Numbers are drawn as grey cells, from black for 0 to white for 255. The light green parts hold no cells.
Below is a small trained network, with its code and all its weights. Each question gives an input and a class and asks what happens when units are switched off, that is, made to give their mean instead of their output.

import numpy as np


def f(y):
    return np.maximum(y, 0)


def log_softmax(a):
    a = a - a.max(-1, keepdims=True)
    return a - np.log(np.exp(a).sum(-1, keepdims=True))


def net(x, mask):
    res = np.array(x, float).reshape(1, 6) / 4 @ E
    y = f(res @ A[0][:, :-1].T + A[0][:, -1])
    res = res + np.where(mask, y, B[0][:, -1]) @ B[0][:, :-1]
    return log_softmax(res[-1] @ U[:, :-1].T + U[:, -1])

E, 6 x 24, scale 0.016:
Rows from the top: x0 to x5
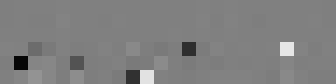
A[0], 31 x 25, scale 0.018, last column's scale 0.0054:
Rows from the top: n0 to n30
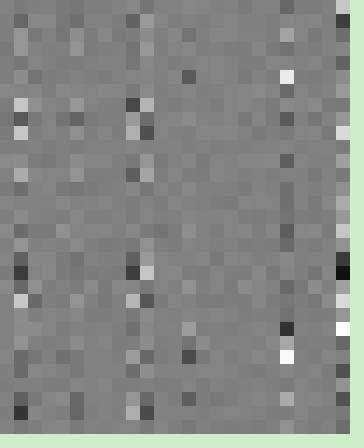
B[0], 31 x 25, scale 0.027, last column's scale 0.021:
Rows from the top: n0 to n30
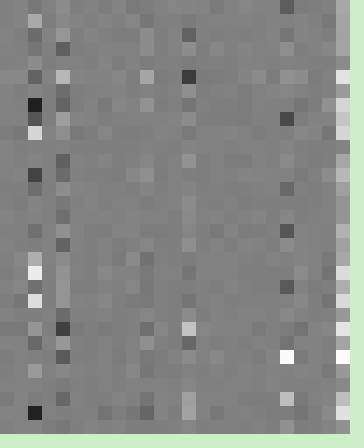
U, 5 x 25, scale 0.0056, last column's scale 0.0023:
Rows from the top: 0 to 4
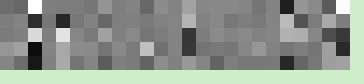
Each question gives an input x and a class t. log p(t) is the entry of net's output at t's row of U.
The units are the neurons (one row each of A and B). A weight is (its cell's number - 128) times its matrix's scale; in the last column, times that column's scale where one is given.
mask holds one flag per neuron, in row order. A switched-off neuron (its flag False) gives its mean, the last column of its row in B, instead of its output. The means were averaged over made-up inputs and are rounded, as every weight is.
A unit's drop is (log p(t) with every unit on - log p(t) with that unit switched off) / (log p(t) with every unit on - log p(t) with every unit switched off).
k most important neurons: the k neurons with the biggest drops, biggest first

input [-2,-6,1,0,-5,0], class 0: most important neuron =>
[n25]
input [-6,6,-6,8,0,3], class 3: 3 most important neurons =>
[n5; n21; n9]
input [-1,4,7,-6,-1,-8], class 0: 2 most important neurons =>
[n21; n9]
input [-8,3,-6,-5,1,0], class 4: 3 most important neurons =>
[n25; n19; n21]
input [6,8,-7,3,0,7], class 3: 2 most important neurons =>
[n7; n21]
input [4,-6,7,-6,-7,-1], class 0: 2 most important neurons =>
[n21; n9]
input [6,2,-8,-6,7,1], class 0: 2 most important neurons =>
[n19; n7]
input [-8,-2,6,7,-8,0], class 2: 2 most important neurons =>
[n21; n9]
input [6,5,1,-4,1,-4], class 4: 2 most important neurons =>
[n19; n29]
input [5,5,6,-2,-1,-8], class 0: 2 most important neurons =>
[n21; n9]
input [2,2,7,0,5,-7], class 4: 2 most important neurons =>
[n8; n23]
